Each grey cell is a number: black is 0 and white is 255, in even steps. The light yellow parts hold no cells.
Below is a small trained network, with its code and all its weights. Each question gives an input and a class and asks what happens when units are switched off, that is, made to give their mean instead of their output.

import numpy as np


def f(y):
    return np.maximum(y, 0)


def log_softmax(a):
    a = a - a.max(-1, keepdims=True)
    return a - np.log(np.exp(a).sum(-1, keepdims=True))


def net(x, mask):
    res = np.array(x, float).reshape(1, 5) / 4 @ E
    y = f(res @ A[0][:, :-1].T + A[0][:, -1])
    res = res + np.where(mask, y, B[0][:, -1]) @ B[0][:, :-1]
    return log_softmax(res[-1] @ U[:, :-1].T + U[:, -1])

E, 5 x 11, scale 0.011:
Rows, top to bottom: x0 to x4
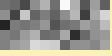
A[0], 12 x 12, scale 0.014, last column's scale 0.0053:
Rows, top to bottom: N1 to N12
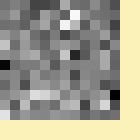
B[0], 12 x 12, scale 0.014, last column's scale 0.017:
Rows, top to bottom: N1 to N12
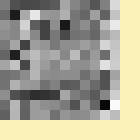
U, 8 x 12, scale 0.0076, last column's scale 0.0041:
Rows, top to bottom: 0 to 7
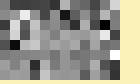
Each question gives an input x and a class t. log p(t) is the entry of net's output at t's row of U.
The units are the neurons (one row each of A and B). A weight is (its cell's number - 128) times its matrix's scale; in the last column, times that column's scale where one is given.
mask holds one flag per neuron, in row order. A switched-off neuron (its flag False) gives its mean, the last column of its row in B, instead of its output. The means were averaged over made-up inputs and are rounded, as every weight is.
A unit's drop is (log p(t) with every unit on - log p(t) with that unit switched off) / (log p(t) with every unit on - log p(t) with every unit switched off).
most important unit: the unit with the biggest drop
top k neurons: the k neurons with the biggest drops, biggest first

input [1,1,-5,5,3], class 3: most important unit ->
N12
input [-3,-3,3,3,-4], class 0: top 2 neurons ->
N11, N3
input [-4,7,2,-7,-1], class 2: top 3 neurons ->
N11, N6, N3
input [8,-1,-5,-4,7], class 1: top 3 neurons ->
N3, N1, N9
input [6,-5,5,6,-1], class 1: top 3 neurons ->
N3, N11, N9
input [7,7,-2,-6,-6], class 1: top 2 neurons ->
N3, N10
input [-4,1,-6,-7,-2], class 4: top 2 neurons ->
N2, N7
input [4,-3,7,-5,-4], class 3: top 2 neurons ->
N7, N11
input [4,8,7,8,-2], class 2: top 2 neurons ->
N11, N2
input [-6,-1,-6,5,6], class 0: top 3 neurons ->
N10, N3, N7
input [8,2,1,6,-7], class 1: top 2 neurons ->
N3, N10
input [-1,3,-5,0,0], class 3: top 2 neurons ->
N12, N5
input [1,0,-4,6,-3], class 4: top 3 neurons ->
N6, N7, N10
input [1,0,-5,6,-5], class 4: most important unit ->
N6
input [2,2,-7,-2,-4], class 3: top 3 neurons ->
N5, N12, N10
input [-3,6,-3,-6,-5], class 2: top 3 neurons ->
N11, N10, N6
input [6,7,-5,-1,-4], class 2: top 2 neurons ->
N11, N4
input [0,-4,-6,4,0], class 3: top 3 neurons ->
N11, N12, N5
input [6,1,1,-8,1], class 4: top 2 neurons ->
N2, N4
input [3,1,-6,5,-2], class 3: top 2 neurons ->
N5, N12
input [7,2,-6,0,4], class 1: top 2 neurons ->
N3, N7
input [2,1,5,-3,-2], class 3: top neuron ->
N7
